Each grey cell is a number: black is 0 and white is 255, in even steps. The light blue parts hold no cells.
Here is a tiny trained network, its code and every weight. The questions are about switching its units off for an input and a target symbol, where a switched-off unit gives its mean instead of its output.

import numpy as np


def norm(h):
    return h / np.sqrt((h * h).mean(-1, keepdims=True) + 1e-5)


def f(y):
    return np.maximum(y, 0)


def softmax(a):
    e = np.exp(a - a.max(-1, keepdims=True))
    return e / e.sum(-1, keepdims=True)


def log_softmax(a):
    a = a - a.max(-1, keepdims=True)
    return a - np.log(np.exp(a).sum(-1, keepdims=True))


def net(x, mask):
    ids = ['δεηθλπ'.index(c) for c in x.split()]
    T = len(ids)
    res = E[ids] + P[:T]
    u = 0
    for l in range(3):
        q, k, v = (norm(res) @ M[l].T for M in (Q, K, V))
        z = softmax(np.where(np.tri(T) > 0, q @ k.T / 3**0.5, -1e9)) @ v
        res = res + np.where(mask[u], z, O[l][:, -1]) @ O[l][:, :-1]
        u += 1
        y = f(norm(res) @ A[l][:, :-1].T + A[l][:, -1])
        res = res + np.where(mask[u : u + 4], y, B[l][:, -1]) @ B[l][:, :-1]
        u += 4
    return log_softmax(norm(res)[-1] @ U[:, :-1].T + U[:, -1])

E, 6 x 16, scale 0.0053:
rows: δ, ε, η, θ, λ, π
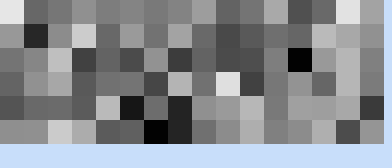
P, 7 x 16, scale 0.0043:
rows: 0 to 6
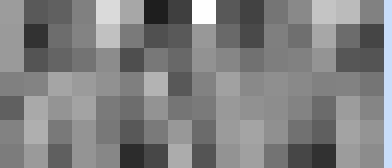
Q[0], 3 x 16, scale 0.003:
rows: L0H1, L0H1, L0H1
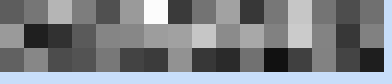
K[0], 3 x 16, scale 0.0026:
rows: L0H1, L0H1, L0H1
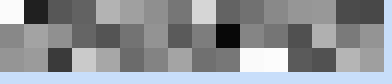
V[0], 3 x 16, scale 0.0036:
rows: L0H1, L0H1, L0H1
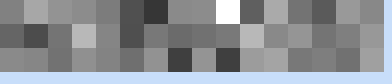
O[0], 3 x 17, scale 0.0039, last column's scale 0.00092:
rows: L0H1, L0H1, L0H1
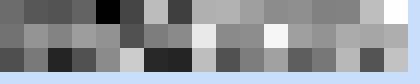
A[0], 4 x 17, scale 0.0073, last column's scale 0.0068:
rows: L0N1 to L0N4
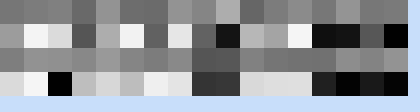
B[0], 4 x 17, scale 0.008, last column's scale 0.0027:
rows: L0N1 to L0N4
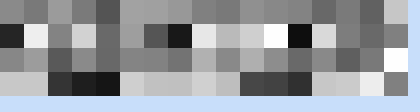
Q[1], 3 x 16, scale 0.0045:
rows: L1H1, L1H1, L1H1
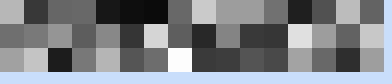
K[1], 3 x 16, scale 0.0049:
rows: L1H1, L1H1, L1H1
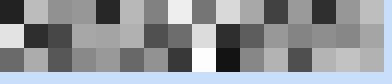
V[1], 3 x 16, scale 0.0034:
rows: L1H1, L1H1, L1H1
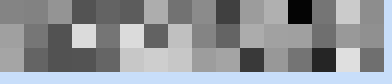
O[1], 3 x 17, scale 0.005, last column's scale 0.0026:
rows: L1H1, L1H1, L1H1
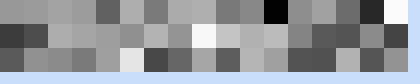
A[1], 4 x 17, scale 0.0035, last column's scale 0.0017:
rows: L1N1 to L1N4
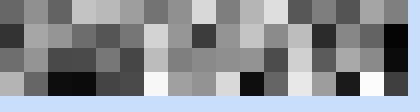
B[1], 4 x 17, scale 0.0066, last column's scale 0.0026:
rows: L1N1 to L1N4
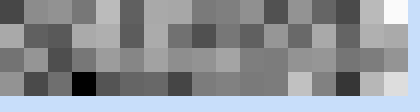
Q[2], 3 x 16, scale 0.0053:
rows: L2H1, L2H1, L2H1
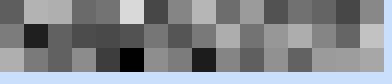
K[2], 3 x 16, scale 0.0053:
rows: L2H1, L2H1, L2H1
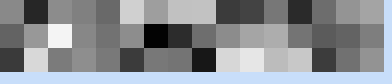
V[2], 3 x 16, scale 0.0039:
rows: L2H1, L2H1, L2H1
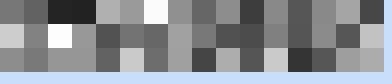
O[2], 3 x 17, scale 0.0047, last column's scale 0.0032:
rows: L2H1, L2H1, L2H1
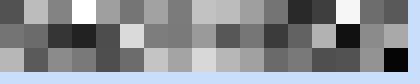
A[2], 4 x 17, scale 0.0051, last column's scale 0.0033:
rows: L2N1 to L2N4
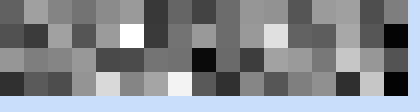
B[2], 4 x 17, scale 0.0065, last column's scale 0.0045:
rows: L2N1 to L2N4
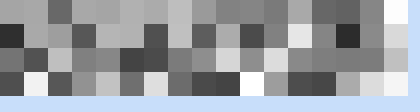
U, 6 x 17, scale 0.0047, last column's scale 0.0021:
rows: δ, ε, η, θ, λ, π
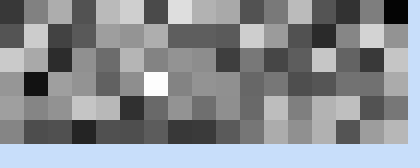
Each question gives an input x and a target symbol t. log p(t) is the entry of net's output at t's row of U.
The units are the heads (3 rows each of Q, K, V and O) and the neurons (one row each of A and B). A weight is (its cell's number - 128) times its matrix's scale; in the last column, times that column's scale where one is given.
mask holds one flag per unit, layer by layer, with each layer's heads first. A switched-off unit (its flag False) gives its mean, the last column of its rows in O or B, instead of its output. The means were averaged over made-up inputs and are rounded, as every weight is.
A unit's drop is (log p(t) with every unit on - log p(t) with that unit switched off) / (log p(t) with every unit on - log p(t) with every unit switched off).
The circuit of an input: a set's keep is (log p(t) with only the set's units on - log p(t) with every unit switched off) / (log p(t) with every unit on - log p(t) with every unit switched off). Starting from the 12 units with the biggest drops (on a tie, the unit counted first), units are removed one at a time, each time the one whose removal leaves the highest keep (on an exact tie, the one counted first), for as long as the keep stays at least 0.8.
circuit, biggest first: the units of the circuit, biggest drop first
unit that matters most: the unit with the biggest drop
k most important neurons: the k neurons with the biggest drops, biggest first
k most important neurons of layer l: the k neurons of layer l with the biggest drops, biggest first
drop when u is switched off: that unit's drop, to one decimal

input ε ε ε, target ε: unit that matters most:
L2N4
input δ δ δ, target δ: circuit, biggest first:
L1H1, L2N2
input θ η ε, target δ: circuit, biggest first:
L1H1, L0N1, L2N2
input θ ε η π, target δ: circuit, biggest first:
L0N1, L1H1, L2N4, L2N2
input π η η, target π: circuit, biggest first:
L1H1, L1N4
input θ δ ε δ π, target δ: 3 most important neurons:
L0N1, L2N4, L0N3
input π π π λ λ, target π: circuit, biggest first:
L1H1, L1N4
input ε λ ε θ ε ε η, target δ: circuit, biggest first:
L0N1, L1H1, L2N2
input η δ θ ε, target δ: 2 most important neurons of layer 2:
L2N2, L2N4
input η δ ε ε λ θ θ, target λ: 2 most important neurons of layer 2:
L2N4, L2N3
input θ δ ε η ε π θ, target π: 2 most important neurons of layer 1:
L1N2, L1N1
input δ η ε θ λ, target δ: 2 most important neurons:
L0N1, L2N2
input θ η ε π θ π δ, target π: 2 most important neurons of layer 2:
L2N4, L2N1
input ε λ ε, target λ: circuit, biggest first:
L2H1
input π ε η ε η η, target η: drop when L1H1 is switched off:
0.1
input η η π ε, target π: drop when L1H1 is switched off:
1.5
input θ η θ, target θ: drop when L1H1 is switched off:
0.4
